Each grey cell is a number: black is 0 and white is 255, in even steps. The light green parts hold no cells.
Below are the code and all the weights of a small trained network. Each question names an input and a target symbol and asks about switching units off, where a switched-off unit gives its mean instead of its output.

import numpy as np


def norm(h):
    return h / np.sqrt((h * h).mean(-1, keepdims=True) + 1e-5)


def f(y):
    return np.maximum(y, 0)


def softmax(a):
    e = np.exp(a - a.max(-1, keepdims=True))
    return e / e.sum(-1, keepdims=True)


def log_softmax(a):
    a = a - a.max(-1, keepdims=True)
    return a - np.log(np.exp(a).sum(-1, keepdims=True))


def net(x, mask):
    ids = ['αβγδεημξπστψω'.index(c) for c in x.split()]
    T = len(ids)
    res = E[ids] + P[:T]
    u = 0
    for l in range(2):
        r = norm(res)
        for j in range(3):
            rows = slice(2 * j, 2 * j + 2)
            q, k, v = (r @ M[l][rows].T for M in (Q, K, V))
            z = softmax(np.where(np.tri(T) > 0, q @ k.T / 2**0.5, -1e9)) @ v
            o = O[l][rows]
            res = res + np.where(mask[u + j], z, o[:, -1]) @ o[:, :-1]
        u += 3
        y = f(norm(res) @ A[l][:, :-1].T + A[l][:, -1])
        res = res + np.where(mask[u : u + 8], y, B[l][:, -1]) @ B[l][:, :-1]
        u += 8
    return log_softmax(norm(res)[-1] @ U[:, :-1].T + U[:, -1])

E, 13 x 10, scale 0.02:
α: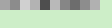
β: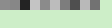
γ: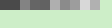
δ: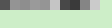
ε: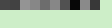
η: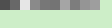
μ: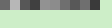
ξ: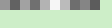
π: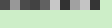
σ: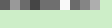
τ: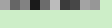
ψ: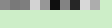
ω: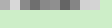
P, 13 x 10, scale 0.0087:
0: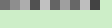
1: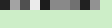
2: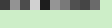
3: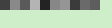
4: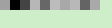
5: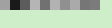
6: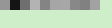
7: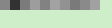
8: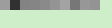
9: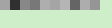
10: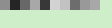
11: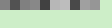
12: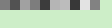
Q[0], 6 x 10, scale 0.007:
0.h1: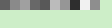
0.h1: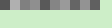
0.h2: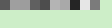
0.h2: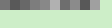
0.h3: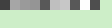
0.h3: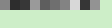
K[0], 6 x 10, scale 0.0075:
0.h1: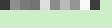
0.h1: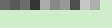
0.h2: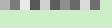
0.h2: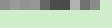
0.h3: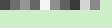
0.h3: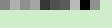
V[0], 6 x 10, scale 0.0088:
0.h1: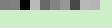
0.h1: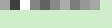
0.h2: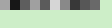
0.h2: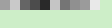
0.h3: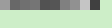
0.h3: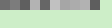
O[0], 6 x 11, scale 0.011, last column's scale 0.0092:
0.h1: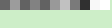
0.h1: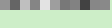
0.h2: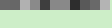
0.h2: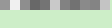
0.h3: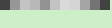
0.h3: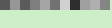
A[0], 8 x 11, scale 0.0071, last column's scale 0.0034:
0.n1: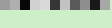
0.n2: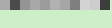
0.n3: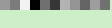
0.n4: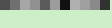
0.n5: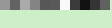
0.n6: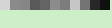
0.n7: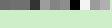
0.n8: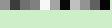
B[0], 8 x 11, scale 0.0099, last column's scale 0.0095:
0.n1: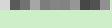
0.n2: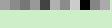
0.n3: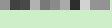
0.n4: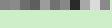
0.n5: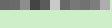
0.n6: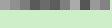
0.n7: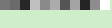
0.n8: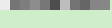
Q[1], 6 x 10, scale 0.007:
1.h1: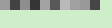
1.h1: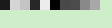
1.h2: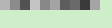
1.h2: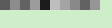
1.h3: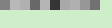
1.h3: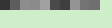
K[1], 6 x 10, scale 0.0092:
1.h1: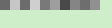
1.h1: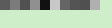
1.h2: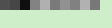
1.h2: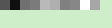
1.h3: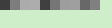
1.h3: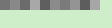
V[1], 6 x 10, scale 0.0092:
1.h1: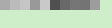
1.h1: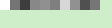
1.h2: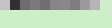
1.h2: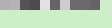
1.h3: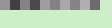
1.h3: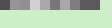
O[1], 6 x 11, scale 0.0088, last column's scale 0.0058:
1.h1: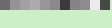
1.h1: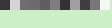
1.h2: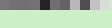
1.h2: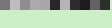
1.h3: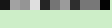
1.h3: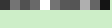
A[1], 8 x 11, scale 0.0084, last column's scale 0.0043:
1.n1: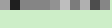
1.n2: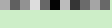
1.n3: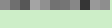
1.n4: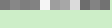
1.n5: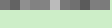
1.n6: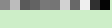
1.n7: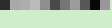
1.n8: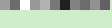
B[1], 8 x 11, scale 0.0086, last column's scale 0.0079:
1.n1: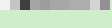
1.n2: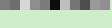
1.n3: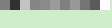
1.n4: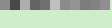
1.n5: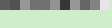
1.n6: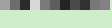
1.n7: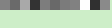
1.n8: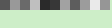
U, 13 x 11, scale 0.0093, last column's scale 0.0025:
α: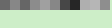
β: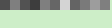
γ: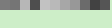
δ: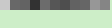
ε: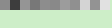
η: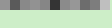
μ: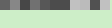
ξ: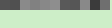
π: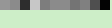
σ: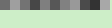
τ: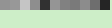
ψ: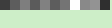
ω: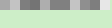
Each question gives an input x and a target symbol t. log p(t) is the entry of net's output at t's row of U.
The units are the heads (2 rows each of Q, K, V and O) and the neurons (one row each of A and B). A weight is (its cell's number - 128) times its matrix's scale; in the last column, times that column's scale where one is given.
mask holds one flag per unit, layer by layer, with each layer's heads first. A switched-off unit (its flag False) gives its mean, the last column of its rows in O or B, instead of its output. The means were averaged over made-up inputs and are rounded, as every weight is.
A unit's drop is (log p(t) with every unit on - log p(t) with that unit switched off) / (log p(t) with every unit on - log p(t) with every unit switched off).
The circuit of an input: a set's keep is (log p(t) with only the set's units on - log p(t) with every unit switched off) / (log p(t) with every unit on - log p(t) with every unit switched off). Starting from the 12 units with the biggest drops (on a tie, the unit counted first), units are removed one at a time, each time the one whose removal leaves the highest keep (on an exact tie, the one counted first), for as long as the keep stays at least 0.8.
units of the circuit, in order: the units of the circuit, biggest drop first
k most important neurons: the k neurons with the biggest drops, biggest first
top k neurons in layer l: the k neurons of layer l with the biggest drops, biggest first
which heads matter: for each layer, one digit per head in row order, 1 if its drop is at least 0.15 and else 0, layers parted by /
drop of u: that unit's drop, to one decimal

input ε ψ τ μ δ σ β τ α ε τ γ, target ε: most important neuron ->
[1.n1]
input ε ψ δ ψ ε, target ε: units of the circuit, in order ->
[1.h1, 0.h3, 1.h2, 0.h1]
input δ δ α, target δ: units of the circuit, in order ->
[0.h3, 1.h3]
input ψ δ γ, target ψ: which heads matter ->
010 / 000
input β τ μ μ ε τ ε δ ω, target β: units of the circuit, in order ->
[0.h1, 0.h3]
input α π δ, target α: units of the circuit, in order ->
[0.h1, 1.h1, 1.h3, 0.h3]
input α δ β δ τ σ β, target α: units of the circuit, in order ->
[0.h1, 1.h1, 1.h3]
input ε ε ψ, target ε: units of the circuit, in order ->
[0.h3, 1.h2, 1.h1]
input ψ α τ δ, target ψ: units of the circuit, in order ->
[0.h2, 0.h3]
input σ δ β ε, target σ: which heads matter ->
010 / 110
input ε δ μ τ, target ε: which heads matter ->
001 / 100
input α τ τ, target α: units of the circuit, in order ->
[0.h1, 1.h1, 1.n8, 1.h3]
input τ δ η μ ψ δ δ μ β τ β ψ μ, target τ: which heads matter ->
101 / 001
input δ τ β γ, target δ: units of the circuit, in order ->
[0.h3]
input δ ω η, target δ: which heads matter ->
001 / 000
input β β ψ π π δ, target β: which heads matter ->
101 / 100
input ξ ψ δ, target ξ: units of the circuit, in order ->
[0.h1, 1.h3]
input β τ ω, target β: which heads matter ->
101 / 000
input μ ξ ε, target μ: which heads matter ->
110 / 000
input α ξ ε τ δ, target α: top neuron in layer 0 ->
[0.n7]
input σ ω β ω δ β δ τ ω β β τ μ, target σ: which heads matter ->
110 / 110
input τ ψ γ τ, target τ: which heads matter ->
101 / 001
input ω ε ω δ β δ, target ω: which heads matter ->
010 / 000
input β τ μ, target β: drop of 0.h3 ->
0.4
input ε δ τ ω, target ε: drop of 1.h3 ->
0.0
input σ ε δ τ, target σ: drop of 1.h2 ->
0.4
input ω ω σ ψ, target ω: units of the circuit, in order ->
[0.h2]
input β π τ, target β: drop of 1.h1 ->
0.1
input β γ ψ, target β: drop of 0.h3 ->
0.3
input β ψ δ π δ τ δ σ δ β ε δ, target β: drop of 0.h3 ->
0.3
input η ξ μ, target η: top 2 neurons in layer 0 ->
[0.n8, 0.n1]
